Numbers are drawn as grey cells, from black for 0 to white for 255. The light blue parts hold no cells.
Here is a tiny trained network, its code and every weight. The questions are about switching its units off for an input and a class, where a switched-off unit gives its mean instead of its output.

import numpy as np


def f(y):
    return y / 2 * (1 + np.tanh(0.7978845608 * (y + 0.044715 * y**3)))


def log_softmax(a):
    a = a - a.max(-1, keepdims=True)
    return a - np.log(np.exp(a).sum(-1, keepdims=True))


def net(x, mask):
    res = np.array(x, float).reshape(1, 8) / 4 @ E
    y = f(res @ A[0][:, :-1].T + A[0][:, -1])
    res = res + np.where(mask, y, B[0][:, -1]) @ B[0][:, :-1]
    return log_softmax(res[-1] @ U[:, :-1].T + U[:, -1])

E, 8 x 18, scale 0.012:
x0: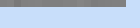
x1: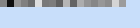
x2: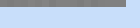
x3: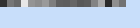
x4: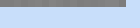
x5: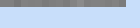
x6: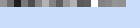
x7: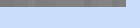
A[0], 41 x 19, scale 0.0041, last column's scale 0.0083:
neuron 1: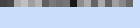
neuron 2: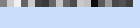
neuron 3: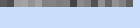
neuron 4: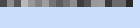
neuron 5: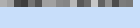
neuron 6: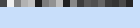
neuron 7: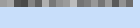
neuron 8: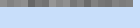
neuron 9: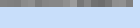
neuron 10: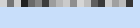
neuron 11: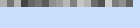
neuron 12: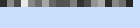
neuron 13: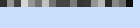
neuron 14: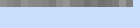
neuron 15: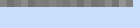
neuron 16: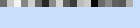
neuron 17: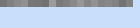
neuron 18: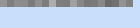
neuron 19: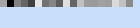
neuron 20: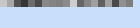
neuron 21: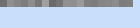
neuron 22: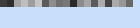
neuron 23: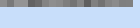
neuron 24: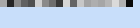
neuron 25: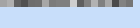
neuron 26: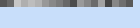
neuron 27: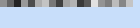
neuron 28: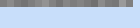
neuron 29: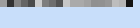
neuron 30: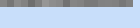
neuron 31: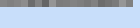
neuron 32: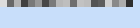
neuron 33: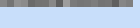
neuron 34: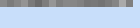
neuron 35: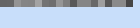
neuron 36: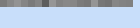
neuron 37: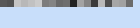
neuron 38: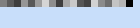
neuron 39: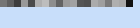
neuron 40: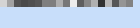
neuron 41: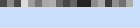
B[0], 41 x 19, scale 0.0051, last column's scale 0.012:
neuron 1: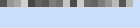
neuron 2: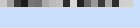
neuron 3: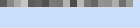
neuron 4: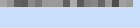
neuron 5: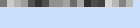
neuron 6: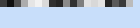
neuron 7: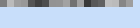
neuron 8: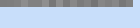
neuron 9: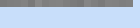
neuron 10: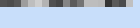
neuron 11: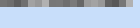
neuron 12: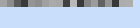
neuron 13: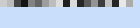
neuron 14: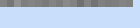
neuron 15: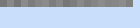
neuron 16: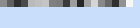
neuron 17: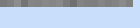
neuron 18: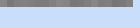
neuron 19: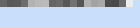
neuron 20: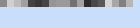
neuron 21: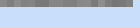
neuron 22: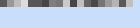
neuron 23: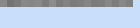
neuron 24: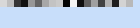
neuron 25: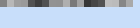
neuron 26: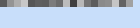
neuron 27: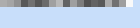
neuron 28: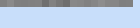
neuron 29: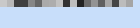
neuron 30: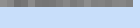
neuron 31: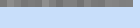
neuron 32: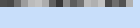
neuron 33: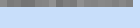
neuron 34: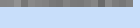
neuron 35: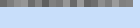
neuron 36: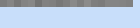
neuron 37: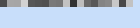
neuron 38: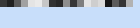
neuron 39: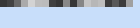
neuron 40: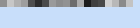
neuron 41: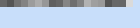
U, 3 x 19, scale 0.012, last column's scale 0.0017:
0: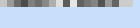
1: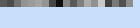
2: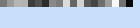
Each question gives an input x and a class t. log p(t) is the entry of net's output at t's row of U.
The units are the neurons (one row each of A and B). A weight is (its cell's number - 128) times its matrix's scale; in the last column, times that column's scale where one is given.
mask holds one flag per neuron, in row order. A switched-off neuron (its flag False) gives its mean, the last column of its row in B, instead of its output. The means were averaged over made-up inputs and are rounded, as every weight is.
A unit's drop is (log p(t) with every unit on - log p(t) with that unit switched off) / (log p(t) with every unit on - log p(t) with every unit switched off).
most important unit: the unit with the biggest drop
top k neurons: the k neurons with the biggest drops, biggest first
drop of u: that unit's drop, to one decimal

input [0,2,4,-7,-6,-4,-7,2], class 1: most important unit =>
neuron 10
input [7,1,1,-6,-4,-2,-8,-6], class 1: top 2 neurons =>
[neuron 10; neuron 32]
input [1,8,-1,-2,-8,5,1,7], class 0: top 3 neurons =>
[neuron 24; neuron 29; neuron 6]
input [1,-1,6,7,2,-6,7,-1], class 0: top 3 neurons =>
[neuron 13; neuron 27; neuron 12]
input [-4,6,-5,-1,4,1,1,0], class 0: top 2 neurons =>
[neuron 24; neuron 29]
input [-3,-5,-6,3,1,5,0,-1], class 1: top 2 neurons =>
[neuron 6; neuron 2]
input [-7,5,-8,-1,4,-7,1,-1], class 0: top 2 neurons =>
[neuron 24; neuron 6]
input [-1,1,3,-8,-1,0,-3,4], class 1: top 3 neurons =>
[neuron 10; neuron 32; neuron 27]
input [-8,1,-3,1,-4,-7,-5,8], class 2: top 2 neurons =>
[neuron 19; neuron 6]
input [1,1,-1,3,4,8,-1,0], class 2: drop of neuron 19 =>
0.2
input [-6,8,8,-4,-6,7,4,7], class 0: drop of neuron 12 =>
0.0
